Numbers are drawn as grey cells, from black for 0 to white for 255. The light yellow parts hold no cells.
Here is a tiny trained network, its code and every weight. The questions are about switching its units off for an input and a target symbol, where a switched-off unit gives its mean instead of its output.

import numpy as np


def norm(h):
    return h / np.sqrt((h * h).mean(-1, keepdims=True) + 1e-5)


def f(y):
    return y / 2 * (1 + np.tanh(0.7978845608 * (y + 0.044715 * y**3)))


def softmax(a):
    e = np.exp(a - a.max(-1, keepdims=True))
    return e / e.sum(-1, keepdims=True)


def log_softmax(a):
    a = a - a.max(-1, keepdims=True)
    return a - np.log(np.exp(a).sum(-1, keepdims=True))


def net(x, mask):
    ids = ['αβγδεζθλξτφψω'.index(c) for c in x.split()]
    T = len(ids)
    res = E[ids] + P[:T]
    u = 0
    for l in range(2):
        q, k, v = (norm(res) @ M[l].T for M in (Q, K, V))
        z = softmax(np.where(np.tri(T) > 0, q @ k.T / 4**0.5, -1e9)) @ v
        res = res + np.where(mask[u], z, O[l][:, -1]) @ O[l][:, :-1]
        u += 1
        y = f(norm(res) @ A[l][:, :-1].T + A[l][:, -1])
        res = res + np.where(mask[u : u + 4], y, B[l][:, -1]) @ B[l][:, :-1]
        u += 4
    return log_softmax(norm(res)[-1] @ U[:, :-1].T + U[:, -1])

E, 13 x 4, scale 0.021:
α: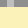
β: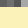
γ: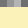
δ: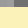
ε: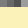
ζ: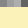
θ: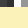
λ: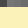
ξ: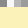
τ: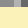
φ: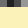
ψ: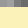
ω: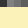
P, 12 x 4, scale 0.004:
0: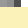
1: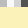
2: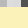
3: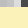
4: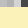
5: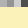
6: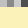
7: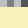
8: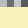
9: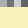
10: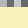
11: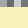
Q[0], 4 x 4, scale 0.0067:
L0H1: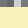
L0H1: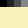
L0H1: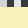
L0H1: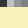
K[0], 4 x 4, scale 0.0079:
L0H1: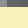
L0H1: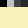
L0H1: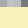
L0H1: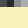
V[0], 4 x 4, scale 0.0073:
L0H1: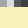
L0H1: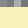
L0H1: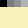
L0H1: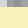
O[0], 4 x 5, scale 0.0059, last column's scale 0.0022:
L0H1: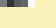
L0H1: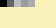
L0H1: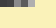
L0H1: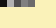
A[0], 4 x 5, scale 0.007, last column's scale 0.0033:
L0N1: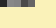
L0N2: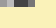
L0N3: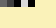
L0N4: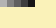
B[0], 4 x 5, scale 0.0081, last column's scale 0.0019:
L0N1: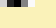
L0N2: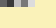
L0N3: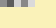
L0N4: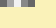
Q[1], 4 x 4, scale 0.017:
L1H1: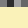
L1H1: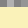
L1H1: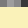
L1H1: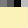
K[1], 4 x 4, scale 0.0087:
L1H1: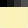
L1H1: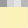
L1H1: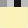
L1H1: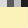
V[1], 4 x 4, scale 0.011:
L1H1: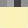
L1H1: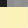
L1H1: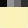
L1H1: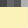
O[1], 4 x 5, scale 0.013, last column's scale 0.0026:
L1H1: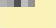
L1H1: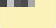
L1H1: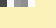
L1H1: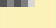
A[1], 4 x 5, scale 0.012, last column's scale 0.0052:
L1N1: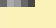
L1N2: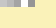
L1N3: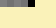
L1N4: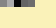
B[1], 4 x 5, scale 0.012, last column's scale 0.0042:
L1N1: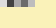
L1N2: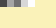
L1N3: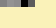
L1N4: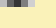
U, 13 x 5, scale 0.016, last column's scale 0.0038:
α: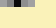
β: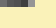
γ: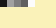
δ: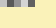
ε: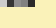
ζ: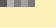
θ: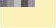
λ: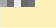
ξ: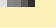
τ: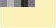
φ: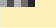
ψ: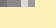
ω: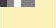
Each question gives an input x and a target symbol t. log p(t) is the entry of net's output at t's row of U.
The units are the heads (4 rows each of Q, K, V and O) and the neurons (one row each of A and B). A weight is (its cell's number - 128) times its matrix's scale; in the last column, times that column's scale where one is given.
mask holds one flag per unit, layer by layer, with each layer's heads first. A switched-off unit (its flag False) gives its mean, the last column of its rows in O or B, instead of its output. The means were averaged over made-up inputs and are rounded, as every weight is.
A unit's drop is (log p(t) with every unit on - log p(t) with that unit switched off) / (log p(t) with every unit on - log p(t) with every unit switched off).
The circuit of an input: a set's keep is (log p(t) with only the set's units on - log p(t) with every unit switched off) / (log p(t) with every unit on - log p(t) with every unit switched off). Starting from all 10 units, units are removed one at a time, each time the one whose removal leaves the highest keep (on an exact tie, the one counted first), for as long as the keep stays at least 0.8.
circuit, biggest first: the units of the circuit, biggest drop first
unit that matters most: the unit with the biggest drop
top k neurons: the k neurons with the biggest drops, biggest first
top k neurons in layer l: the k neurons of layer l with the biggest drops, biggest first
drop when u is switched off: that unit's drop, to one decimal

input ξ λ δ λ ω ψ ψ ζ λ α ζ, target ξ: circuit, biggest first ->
L0H1, L1H1
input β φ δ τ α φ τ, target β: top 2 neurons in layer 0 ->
L0N3, L0N1
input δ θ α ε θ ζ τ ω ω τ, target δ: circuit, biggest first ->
L0H1, L1H1
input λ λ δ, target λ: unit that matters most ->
L0N2
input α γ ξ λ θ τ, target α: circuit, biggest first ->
L1H1, L0H1
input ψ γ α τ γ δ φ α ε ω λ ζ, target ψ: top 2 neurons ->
L0N3, L1N2
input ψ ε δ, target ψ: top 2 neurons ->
L0N1, L1N2
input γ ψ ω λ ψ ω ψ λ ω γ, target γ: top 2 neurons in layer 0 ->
L0N2, L0N3
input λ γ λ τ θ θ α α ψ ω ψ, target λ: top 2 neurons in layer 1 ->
L1N1, L1N2
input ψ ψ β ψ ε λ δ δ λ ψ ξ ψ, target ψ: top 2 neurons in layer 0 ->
L0N3, L0N1
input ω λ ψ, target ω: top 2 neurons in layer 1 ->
L1N4, L1N1
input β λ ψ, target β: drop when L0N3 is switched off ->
0.6
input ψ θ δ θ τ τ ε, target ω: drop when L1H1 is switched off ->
0.3
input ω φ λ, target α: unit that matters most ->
L0N1
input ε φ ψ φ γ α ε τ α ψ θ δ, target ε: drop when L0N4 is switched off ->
0.0
